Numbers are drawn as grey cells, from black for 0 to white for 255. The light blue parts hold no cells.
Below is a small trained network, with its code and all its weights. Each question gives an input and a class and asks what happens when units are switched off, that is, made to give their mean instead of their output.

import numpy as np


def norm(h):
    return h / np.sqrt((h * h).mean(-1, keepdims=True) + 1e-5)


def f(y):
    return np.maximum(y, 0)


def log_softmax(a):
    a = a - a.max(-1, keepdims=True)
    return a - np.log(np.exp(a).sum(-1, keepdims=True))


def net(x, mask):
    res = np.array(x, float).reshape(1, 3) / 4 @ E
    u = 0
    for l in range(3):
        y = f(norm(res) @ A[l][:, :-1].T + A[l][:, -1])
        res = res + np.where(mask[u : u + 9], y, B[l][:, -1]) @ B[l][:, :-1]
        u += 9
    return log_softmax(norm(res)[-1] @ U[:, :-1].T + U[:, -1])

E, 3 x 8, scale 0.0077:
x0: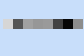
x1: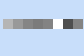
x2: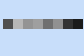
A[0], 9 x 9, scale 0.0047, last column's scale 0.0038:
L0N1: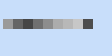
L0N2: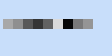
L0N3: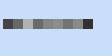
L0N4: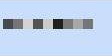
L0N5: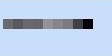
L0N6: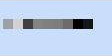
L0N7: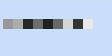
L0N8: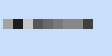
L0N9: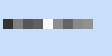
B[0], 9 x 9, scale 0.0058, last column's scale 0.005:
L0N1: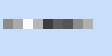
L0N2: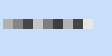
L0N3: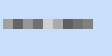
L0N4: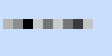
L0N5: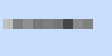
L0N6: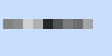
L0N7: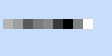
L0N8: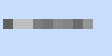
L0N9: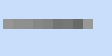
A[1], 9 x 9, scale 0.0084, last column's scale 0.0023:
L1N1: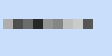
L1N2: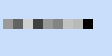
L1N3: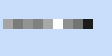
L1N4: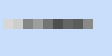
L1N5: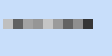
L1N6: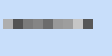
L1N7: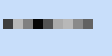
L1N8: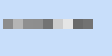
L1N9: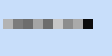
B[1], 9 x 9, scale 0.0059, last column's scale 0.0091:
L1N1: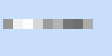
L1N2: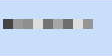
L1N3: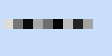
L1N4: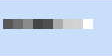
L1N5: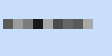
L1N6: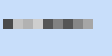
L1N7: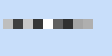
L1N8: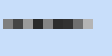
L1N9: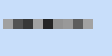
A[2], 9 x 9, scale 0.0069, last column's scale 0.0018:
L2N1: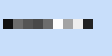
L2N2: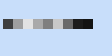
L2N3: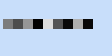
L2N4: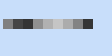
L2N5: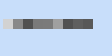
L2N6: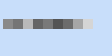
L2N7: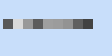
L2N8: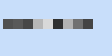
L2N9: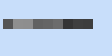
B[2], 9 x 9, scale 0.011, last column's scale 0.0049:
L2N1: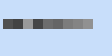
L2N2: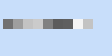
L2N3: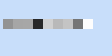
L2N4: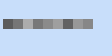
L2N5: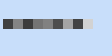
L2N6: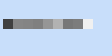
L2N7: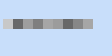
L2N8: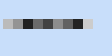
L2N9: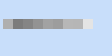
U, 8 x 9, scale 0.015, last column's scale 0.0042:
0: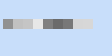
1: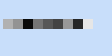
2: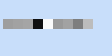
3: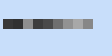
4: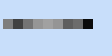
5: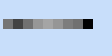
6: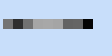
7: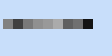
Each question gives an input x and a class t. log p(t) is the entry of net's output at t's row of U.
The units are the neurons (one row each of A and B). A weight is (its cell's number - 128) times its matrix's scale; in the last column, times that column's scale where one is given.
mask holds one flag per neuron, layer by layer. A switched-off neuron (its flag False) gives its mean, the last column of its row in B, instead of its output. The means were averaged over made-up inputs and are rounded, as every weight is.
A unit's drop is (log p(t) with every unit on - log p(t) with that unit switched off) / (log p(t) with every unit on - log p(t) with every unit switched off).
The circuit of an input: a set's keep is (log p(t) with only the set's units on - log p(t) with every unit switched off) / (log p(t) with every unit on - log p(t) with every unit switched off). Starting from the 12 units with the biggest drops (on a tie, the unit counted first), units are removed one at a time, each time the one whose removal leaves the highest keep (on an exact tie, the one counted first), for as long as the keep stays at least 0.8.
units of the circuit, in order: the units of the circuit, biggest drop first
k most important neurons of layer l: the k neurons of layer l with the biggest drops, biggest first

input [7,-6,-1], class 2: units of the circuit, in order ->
[L2N3]
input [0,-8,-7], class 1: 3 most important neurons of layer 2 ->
[L2N8, L2N2, L2N9]
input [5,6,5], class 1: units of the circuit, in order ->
[L2N5, L0N2]
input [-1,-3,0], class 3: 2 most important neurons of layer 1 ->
[L1N4, L1N3]
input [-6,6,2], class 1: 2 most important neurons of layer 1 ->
[L1N3, L1N9]
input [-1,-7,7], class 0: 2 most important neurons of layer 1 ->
[L1N3, L1N9]
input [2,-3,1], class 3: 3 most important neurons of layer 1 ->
[L1N4, L1N3, L1N8]
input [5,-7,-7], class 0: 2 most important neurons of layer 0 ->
[L0N2, L0N7]
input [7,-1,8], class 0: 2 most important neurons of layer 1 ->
[L1N7, L1N8]
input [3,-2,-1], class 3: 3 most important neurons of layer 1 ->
[L1N4, L1N7, L1N8]
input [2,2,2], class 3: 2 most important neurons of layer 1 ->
[L1N4, L1N3]
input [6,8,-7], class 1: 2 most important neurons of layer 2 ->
[L2N5, L2N2]
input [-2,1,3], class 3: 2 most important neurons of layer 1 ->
[L1N4, L1N1]
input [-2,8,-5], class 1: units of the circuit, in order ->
[L1N3]
